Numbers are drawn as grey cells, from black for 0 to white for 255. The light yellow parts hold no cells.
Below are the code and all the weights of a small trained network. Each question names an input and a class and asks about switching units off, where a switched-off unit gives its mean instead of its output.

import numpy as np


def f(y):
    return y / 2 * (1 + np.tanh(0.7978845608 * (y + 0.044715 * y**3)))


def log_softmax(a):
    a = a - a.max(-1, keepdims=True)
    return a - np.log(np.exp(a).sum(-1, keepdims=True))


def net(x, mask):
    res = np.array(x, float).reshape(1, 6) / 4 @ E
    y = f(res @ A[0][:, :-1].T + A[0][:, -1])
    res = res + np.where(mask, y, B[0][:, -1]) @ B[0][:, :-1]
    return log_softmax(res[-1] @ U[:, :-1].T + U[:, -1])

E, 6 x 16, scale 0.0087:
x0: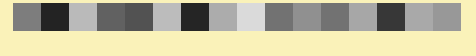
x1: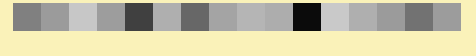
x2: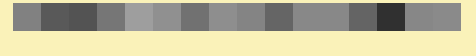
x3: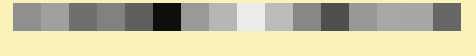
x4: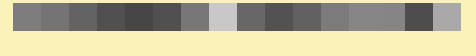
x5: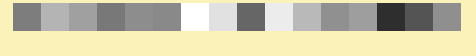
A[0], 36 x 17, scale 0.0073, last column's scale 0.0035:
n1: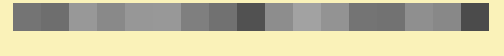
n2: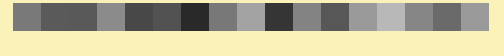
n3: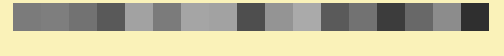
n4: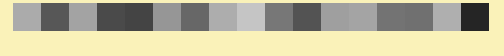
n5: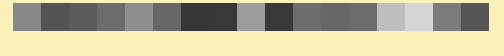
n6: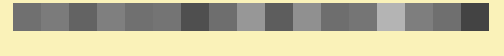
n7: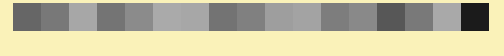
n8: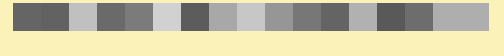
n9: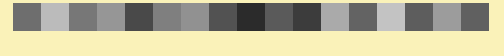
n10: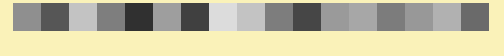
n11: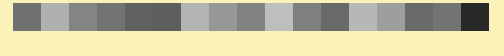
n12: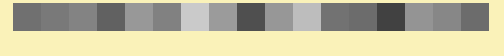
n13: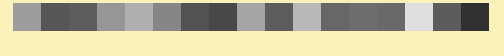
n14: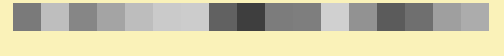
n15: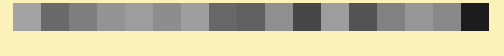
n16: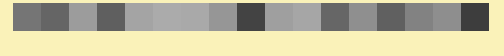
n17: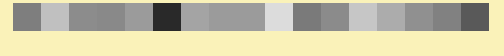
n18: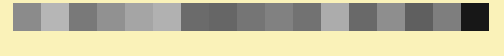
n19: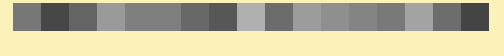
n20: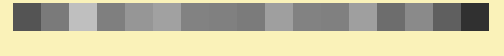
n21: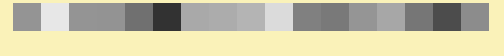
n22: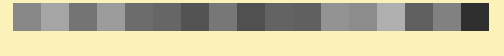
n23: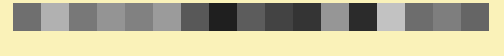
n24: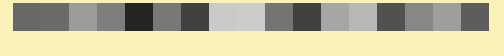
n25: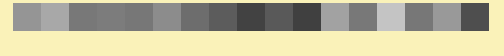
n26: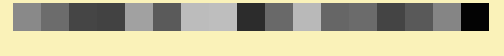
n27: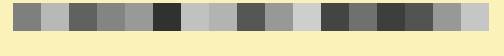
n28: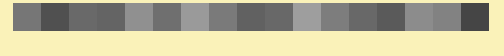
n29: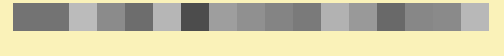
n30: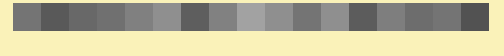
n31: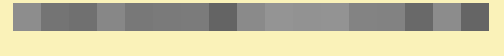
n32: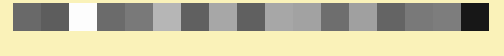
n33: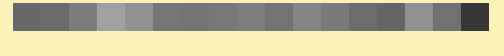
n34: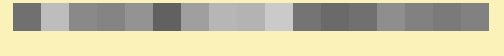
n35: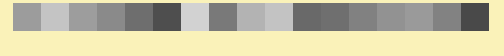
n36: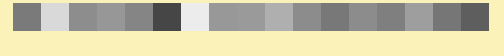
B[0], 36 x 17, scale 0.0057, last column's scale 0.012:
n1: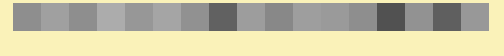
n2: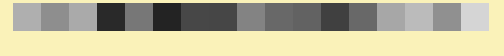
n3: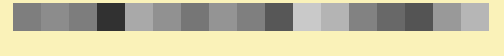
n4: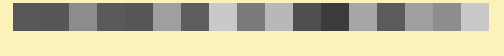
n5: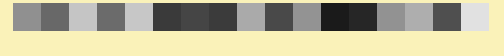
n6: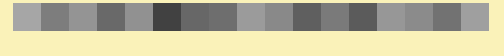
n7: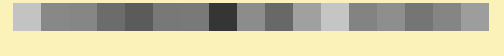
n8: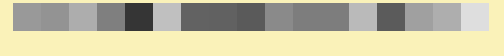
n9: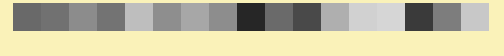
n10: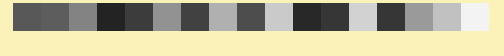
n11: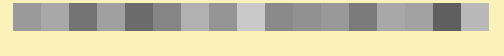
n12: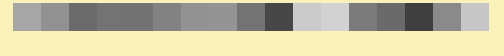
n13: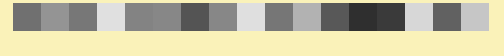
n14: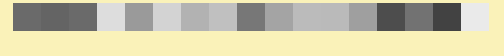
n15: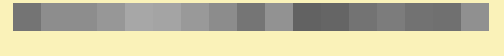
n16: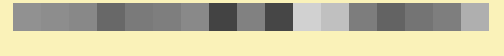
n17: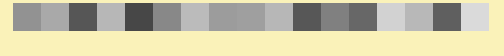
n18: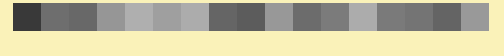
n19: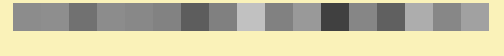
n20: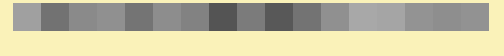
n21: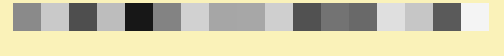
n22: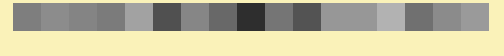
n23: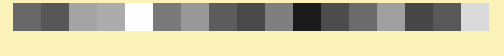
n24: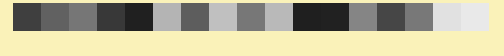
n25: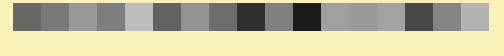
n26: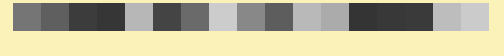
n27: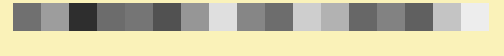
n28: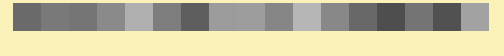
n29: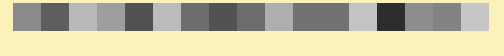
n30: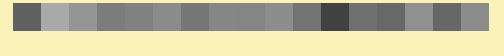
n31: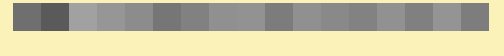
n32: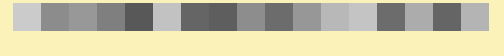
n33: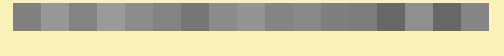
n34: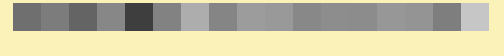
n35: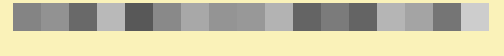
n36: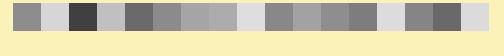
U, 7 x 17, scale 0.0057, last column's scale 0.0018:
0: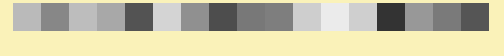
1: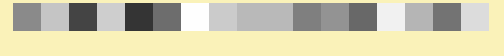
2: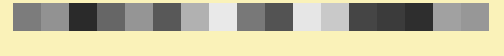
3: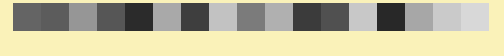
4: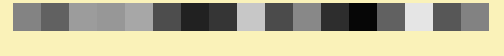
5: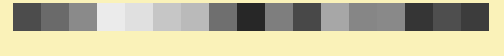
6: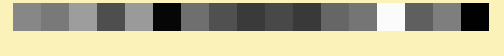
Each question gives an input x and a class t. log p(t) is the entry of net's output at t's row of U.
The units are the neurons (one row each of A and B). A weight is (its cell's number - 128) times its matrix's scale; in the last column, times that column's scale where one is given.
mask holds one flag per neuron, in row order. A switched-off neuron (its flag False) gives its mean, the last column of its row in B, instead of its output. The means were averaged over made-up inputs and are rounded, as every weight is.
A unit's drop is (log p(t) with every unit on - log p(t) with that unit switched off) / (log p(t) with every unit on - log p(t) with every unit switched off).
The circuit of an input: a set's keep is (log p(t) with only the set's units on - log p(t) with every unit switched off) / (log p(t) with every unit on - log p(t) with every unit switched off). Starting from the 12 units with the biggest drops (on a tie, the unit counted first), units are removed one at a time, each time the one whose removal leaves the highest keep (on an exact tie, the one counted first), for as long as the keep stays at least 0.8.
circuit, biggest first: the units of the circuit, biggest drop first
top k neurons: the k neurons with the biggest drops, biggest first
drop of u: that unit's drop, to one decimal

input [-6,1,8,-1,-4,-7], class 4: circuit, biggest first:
(n5)
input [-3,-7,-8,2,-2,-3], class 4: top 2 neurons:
(n5 n13)
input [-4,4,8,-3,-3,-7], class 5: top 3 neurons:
(n23 n9 n25)
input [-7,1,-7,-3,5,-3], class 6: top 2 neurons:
(n22 n29)
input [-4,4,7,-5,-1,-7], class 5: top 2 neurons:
(n23 n18)
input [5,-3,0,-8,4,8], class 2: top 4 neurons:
(n26 n27 n3 n12)
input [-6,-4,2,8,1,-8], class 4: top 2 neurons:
(n5 n13)
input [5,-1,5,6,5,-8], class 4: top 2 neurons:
(n5 n2)
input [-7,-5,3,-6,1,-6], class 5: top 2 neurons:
(n23 n14)
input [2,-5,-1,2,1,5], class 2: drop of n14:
0.0
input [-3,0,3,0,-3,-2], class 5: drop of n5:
0.1
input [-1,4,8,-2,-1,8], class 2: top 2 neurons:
(n27 n26)
